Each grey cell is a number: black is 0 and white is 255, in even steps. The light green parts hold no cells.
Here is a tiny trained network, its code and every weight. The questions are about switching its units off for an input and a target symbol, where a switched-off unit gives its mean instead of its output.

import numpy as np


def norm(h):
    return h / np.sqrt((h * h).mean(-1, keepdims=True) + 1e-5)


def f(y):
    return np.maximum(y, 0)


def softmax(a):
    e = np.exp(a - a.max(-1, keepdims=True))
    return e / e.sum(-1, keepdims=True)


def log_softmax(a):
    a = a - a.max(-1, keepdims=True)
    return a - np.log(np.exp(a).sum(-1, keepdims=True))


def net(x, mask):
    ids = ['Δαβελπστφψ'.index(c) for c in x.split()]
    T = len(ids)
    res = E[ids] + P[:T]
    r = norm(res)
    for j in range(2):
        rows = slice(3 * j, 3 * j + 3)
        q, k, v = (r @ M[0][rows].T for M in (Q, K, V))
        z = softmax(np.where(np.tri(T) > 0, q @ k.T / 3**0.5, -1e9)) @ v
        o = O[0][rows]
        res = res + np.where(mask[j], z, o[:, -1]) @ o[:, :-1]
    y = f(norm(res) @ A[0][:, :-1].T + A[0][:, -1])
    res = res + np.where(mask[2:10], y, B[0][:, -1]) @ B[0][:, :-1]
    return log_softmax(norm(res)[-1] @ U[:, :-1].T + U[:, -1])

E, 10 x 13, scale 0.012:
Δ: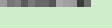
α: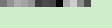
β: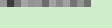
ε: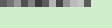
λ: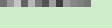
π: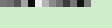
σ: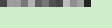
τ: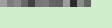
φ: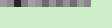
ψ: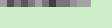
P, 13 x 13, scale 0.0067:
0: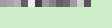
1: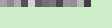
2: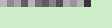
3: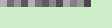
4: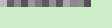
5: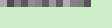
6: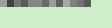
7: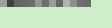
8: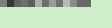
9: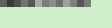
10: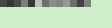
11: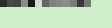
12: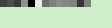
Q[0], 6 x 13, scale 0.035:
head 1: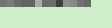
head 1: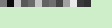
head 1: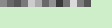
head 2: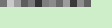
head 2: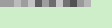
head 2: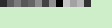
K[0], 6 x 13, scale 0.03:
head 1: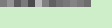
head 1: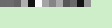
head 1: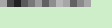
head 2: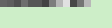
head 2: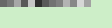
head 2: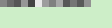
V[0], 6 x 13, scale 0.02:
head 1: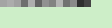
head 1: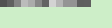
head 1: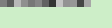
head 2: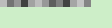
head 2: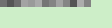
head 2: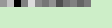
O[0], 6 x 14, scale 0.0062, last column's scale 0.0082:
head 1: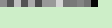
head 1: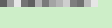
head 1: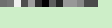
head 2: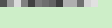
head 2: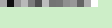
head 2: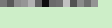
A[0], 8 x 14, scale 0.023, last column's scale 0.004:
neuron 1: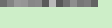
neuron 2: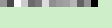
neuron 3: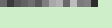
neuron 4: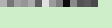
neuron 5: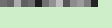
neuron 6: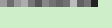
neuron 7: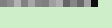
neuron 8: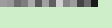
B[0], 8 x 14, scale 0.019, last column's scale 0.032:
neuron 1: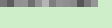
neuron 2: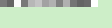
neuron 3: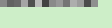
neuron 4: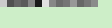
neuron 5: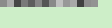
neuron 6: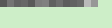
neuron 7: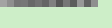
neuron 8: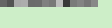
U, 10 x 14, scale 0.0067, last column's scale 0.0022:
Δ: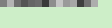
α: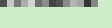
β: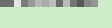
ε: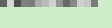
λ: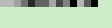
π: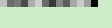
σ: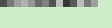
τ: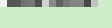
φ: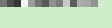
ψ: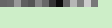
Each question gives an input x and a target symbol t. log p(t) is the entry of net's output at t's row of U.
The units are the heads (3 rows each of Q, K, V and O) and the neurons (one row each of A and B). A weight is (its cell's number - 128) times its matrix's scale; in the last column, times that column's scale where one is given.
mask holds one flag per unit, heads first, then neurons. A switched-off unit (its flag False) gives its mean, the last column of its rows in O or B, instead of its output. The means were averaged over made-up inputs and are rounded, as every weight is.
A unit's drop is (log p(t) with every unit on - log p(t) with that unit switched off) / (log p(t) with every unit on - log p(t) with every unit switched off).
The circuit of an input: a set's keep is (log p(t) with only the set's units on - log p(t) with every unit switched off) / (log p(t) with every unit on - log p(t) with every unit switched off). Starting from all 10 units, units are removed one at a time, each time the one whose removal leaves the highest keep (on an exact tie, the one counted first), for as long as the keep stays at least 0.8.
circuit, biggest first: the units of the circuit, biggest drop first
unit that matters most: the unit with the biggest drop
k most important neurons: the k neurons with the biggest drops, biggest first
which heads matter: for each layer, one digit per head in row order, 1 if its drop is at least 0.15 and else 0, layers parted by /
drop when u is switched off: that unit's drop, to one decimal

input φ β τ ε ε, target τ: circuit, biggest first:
head 1; neuron 4
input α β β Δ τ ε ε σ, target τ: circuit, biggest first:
head 1; neuron 4
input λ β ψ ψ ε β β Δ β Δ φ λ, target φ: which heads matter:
01
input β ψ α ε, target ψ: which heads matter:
11
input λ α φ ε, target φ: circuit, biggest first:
head 2; neuron 2
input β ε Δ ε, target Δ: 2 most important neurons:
neuron 5; neuron 2
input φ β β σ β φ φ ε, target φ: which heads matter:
01
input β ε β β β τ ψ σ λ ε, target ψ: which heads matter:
10
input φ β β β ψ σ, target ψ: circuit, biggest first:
head 1; neuron 2; head 2
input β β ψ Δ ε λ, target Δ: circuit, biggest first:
head 1; neuron 5
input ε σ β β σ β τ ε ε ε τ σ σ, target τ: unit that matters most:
head 2
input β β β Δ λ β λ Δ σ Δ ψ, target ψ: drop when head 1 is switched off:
0.9
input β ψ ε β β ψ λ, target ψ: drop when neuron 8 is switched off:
0.0
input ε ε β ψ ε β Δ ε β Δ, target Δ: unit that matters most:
head 1
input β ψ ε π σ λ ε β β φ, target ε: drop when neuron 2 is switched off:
0.5
